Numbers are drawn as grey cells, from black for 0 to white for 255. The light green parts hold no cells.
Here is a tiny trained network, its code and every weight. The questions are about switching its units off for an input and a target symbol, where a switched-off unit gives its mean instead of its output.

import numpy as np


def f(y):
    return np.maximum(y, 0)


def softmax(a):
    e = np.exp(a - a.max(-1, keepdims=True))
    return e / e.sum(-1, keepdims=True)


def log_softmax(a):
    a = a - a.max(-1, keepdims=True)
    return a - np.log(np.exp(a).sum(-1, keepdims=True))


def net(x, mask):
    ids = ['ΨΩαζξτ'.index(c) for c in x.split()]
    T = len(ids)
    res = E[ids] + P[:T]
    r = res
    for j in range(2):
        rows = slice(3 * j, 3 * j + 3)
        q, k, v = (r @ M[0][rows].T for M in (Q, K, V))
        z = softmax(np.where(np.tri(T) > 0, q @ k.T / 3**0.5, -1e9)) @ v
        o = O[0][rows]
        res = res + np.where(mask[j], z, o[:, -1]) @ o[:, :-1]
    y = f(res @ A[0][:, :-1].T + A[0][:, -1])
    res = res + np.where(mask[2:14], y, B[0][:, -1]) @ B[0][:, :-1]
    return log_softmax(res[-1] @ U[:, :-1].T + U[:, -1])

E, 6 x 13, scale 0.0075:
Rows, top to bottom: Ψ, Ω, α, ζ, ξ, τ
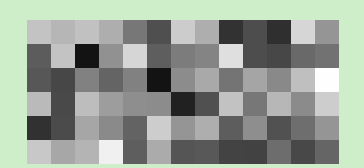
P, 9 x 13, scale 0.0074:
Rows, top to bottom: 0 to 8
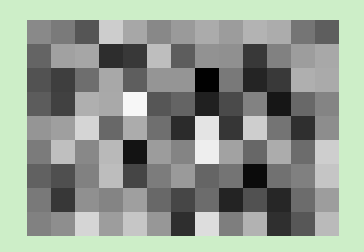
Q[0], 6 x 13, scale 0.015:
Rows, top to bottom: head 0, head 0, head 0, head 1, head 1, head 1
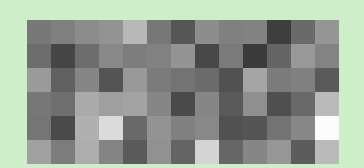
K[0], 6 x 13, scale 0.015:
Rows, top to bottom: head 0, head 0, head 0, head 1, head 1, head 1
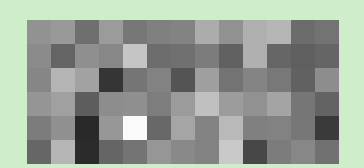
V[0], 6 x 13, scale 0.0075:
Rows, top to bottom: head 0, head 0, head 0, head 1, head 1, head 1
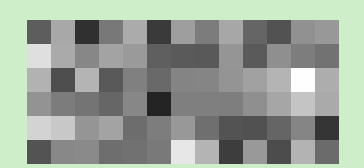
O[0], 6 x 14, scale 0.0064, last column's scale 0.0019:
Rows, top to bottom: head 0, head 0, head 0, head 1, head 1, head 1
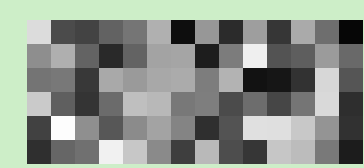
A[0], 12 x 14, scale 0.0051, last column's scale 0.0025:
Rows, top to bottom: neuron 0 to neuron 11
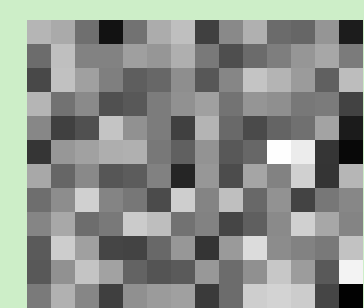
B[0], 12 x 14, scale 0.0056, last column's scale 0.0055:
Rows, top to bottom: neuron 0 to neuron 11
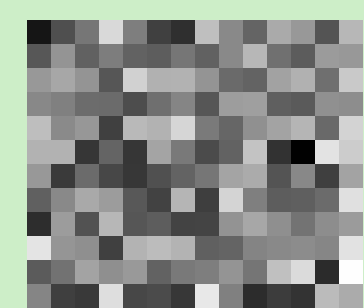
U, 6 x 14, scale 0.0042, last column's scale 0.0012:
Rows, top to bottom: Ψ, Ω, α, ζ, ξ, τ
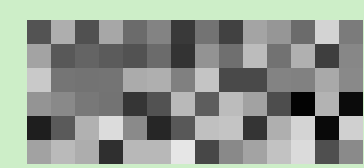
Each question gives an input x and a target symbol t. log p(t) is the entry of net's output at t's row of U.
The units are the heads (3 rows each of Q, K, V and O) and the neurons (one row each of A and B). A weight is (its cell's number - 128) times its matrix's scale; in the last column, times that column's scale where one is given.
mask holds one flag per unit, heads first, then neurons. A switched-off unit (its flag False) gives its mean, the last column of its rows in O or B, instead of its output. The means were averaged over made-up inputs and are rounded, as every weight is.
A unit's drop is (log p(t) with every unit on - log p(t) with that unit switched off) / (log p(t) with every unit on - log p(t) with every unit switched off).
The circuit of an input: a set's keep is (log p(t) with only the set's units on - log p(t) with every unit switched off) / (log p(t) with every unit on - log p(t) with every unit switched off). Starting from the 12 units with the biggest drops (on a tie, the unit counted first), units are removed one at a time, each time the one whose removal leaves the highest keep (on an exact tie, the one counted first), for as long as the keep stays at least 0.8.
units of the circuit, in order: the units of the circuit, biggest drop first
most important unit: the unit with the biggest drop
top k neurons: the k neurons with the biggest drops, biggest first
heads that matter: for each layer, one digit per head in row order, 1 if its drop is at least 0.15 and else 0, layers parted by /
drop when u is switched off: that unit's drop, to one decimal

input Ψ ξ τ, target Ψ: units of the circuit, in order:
[head 1; neuron 8; neuron 5]
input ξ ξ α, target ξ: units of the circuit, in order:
[head 1]
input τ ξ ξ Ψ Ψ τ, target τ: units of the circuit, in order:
[head 1; neuron 2]
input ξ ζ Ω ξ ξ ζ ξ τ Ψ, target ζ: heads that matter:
10
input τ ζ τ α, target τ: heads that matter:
01
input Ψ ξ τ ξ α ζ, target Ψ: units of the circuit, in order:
[head 1; neuron 5]
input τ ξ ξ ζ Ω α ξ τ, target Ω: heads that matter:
10
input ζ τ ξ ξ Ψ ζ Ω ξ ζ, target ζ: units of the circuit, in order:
[head 0; neuron 10]
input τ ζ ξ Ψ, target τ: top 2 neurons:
[neuron 9; neuron 2]
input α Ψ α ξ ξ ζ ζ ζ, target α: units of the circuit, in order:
[head 1; neuron 4]
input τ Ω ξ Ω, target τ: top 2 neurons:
[neuron 9; neuron 2]
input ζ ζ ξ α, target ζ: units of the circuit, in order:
[head 1; head 0]
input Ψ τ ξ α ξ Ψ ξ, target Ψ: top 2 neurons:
[neuron 8; neuron 5]
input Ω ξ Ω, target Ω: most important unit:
head 0
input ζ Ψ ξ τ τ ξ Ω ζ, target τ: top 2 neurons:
[neuron 9; neuron 11]
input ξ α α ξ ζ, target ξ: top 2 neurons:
[neuron 5; neuron 9]
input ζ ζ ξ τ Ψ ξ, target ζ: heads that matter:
01
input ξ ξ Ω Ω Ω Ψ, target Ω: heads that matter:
10
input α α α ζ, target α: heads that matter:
11
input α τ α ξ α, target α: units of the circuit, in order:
[head 1]
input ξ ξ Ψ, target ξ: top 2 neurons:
[neuron 10; neuron 9]
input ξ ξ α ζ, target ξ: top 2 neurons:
[neuron 10; neuron 9]
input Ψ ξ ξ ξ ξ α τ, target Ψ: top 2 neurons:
[neuron 5; neuron 8]
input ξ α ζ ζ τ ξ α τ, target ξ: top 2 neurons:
[neuron 10; neuron 9]
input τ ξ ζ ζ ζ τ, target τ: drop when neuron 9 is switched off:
0.3
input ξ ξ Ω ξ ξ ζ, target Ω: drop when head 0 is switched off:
1.1
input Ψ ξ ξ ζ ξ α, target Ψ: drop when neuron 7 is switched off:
0.0
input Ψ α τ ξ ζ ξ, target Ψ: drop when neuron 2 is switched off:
-0.1
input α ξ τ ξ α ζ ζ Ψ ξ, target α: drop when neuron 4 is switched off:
0.2
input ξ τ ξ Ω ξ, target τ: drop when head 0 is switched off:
0.9
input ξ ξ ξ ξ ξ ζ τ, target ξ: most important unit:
neuron 10
